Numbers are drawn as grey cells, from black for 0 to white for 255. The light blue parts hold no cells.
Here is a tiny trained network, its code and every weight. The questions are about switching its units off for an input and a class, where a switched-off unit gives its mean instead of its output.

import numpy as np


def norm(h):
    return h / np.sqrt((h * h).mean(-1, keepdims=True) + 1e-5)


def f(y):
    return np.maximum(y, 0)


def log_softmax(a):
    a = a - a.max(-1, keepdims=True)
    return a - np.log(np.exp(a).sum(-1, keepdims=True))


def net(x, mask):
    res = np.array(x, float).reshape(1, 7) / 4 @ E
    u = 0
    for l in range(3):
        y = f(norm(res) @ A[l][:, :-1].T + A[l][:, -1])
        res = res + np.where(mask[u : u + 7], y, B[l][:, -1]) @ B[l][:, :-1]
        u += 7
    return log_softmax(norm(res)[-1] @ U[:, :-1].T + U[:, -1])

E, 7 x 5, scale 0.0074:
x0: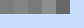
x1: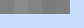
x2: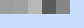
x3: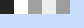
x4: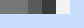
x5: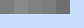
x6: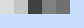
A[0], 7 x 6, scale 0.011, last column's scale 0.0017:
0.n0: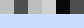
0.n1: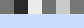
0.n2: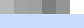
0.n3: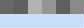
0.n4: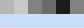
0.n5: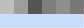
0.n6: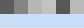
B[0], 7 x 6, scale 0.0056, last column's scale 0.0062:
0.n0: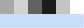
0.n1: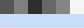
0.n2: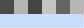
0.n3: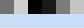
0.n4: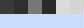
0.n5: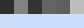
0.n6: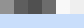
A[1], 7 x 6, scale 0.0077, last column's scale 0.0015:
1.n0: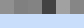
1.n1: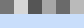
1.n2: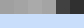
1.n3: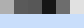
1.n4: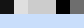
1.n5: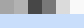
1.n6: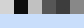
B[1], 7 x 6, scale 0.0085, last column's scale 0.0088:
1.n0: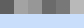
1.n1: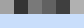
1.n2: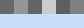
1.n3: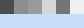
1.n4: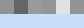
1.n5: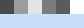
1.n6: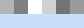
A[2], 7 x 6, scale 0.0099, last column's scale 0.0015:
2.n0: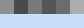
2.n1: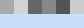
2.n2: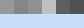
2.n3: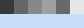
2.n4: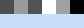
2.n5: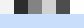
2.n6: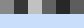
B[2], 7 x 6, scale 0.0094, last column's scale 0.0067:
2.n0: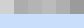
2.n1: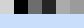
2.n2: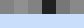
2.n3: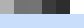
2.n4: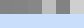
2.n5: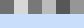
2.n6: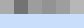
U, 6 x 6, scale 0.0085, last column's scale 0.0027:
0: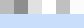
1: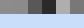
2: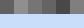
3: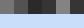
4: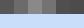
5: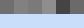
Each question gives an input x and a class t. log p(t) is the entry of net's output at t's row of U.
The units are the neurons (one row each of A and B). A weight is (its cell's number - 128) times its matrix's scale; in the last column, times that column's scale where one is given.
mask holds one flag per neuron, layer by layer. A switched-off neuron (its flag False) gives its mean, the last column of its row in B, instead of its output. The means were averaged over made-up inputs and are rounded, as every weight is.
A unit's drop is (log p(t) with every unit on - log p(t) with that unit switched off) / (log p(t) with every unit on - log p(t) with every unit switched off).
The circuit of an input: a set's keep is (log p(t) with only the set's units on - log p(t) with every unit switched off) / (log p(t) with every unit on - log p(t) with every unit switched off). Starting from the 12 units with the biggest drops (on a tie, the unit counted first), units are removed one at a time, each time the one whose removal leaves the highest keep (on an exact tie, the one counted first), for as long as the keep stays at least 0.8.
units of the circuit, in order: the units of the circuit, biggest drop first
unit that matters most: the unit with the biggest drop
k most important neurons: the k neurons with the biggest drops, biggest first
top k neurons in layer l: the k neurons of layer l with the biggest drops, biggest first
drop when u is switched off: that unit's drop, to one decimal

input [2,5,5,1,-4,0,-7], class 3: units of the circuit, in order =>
0.n3; 0.n1; 1.n6
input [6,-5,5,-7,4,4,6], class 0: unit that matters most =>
0.n0
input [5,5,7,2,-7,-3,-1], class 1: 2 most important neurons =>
0.n0; 0.n3
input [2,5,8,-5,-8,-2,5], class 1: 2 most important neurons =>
0.n0; 2.n1
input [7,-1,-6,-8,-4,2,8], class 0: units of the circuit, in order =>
1.n6; 2.n0; 2.n3
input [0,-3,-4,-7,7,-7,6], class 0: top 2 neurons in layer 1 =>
1.n6; 1.n3
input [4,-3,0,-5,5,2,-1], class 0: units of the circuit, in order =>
0.n3; 0.n0; 2.n0
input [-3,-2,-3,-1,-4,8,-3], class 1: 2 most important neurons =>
0.n0; 0.n3
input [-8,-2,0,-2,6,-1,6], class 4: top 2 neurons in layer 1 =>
1.n5; 1.n3
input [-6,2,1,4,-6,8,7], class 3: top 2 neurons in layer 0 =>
0.n2; 0.n5
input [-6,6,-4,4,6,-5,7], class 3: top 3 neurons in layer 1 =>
1.n3; 1.n1; 1.n0
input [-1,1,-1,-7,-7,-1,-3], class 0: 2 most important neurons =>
1.n6; 2.n6
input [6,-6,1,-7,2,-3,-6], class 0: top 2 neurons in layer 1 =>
1.n6; 1.n5
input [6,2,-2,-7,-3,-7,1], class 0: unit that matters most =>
2.n6
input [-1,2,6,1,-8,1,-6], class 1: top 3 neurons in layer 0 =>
0.n0; 0.n3; 0.n6
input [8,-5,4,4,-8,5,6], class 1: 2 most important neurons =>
2.n1; 0.n0
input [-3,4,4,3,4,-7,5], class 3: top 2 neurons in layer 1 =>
1.n3; 1.n1
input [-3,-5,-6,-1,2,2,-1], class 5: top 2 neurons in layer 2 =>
2.n4; 2.n1
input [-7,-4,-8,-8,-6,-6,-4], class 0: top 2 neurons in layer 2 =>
2.n6; 2.n0
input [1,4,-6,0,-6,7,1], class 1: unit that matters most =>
0.n0
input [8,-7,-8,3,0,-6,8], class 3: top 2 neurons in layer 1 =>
1.n3; 1.n6
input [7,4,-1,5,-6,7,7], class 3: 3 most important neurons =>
2.n1; 1.n1; 1.n3
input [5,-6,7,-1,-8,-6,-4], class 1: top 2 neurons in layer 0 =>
0.n0; 0.n3
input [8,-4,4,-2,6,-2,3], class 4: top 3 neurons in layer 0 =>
0.n0; 0.n3; 0.n1
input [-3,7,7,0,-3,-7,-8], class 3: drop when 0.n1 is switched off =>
0.4
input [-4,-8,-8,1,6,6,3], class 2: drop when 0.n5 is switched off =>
-0.1
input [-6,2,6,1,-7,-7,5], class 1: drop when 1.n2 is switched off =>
0.0
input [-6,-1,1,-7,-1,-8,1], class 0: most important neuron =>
2.n6
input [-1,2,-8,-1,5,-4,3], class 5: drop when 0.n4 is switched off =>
0.2
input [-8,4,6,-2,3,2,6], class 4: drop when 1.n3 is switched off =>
0.2
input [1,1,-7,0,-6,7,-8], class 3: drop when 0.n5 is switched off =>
-0.1
